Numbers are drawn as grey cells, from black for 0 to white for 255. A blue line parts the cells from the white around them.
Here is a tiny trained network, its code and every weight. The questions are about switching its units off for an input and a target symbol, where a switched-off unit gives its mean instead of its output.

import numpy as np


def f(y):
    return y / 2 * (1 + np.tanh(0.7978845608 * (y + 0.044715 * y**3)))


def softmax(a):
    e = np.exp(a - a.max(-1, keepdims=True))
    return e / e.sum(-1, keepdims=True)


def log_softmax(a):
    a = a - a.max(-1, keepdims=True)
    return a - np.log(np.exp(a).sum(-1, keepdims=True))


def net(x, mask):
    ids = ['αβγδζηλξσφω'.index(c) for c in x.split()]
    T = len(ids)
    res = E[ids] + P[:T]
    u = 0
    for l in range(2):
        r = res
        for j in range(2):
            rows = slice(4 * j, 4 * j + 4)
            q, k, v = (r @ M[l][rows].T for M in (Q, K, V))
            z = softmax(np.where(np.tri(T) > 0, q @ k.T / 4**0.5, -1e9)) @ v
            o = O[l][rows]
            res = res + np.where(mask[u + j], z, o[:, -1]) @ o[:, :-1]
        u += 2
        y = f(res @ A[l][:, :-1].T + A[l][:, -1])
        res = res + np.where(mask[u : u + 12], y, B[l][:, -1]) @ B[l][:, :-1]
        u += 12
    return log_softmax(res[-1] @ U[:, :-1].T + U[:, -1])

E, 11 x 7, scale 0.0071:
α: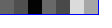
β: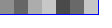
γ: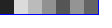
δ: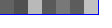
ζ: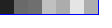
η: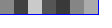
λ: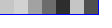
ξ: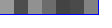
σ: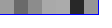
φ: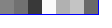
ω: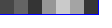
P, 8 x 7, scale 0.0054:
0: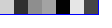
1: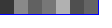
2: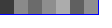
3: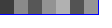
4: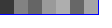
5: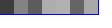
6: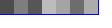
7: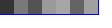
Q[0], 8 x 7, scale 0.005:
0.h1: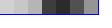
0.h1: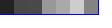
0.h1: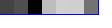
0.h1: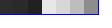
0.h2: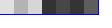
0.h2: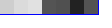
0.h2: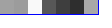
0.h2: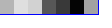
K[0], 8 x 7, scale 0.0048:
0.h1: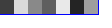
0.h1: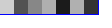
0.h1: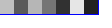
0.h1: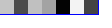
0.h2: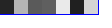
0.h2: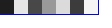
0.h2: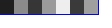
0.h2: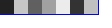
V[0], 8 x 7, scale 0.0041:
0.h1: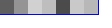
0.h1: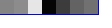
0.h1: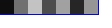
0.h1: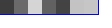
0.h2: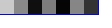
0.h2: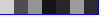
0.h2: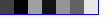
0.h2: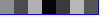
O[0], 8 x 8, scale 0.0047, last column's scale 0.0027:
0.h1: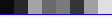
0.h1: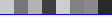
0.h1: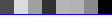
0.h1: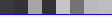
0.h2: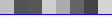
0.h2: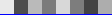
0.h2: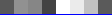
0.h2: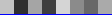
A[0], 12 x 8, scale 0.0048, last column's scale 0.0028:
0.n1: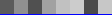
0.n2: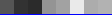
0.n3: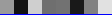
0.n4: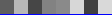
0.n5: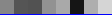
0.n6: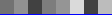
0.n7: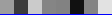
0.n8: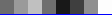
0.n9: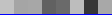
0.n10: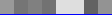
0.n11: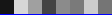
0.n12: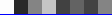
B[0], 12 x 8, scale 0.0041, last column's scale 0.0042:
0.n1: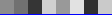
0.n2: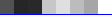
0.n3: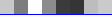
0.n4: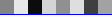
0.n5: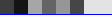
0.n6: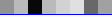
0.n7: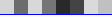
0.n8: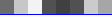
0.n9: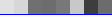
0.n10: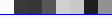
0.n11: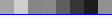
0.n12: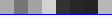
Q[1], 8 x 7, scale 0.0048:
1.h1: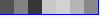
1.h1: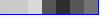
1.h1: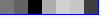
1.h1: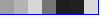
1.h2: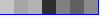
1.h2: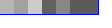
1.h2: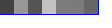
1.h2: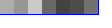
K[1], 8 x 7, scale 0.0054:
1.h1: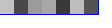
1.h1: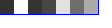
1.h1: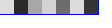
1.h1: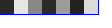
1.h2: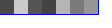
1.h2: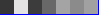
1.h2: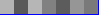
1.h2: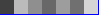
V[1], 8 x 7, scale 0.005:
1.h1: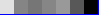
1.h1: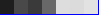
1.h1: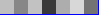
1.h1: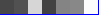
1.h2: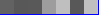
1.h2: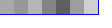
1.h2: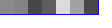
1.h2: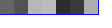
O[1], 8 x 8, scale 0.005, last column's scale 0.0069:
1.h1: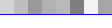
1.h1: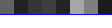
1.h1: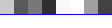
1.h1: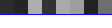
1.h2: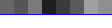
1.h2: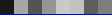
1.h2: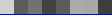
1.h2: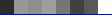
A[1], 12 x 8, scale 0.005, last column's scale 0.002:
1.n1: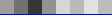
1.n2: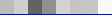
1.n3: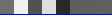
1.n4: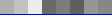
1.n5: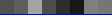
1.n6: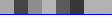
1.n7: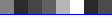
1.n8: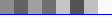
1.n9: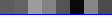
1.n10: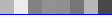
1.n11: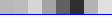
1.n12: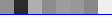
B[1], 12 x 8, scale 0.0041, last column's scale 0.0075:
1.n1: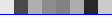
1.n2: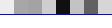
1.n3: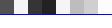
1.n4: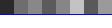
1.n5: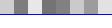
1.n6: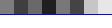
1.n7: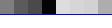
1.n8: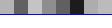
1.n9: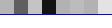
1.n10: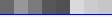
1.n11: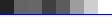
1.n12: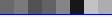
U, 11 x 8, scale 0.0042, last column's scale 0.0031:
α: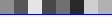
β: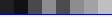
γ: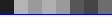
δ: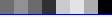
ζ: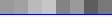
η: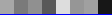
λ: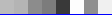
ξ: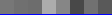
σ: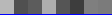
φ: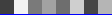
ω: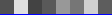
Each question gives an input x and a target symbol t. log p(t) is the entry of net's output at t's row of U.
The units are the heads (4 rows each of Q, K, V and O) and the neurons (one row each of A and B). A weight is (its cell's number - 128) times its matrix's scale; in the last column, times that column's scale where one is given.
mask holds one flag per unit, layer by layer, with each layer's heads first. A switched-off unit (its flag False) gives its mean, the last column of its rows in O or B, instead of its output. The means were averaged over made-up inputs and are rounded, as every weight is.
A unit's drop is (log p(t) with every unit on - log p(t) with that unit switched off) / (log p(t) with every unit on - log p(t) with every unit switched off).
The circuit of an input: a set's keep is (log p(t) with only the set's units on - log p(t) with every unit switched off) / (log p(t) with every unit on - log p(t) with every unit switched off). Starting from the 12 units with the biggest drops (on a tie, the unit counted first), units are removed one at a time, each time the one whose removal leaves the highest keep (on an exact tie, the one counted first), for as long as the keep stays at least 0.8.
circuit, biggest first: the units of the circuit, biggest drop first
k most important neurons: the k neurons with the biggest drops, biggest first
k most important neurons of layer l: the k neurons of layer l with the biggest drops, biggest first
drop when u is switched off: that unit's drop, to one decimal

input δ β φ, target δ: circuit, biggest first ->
1.h1; 0.h2; 1.n7; 0.h1
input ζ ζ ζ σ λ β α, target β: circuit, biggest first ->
1.h1; 0.h1; 0.n2
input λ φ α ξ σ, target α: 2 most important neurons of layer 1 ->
1.n9; 1.n5
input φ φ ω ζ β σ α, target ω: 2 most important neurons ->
1.n3; 0.n12
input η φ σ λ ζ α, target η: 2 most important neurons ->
1.n7; 0.n10
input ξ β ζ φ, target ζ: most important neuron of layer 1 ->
1.n2
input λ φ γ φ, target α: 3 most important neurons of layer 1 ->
1.n6; 1.n8; 1.n11
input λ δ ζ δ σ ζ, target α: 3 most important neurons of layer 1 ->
1.n8; 1.n6; 1.n11
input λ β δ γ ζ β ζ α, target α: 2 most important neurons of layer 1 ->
1.n8; 1.n6
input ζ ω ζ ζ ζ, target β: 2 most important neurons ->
0.n2; 1.n3
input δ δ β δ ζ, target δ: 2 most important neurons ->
1.n7; 0.n10
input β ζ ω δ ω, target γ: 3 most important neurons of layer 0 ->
0.n12; 0.n3; 0.n7
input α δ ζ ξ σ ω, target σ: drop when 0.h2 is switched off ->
0.5
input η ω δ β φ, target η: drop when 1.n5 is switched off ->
0.0
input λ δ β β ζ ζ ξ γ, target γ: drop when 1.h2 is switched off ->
0.2
